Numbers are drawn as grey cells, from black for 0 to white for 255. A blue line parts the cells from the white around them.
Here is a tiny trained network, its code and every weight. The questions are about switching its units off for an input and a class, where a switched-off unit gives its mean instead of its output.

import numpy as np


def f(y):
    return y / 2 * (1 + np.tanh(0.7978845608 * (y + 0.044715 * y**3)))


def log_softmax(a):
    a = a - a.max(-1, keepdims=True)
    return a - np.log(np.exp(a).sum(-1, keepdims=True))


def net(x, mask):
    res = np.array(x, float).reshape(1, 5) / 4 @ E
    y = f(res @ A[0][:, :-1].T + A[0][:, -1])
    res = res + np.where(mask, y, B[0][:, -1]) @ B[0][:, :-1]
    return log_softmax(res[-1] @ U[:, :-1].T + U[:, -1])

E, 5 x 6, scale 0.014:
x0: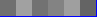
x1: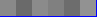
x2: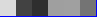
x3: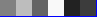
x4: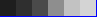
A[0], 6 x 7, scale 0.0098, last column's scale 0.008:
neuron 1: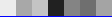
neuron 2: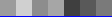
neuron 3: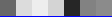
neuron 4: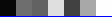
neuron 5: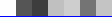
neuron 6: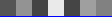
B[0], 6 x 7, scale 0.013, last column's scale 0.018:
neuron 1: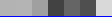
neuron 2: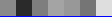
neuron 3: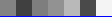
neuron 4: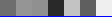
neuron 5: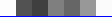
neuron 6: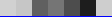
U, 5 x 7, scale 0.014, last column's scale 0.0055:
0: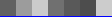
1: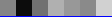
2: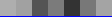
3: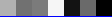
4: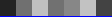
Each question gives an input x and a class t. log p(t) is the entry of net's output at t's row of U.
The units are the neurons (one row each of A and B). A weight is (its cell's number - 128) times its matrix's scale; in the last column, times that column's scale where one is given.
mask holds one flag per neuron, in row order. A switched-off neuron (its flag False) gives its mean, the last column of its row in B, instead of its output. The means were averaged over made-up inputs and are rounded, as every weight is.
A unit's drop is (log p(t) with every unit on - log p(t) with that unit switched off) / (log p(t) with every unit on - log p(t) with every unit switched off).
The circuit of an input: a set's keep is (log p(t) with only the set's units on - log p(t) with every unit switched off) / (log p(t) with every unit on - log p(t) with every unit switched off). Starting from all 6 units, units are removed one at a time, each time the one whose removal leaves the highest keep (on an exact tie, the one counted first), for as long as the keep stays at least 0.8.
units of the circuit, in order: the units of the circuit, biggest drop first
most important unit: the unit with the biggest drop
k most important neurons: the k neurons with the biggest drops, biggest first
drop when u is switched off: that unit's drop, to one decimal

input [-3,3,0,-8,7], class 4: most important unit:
neuron 5
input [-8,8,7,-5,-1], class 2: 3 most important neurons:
(neuron 3; neuron 2; neuron 1)
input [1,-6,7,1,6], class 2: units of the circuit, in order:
(neuron 3; neuron 2)
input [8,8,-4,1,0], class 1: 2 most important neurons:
(neuron 1; neuron 6)
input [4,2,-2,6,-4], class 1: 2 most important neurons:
(neuron 3; neuron 2)
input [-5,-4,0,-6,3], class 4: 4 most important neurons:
(neuron 5; neuron 3; neuron 2; neuron 6)
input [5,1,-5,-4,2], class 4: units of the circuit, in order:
(neuron 6; neuron 5)
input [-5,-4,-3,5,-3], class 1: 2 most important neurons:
(neuron 3; neuron 2)
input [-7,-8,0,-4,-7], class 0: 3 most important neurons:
(neuron 5; neuron 6; neuron 1)
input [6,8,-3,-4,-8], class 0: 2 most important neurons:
(neuron 5; neuron 1)
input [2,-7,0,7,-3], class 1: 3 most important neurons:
(neuron 3; neuron 2; neuron 1)
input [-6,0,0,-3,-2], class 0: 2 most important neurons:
(neuron 5; neuron 6)
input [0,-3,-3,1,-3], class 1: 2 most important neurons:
(neuron 3; neuron 6)
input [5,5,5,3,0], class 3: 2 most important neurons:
(neuron 1; neuron 4)
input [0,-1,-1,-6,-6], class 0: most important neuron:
(neuron 5)
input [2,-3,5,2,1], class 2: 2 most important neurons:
(neuron 2; neuron 3)
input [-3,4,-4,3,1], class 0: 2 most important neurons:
(neuron 5; neuron 4)
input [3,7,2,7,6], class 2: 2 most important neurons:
(neuron 6; neuron 4)
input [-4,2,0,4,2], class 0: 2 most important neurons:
(neuron 5; neuron 4)
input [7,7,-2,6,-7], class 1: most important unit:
neuron 3
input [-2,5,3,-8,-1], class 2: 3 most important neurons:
(neuron 1; neuron 3; neuron 2)
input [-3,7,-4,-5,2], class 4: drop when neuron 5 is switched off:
0.2
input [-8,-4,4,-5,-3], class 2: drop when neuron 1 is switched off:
0.0
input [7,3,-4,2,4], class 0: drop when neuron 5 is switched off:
0.1
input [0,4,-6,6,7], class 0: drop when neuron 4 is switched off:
0.1
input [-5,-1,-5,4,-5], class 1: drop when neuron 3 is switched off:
0.5
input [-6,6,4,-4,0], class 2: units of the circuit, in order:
(neuron 3)
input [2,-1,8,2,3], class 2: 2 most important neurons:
(neuron 2; neuron 3)
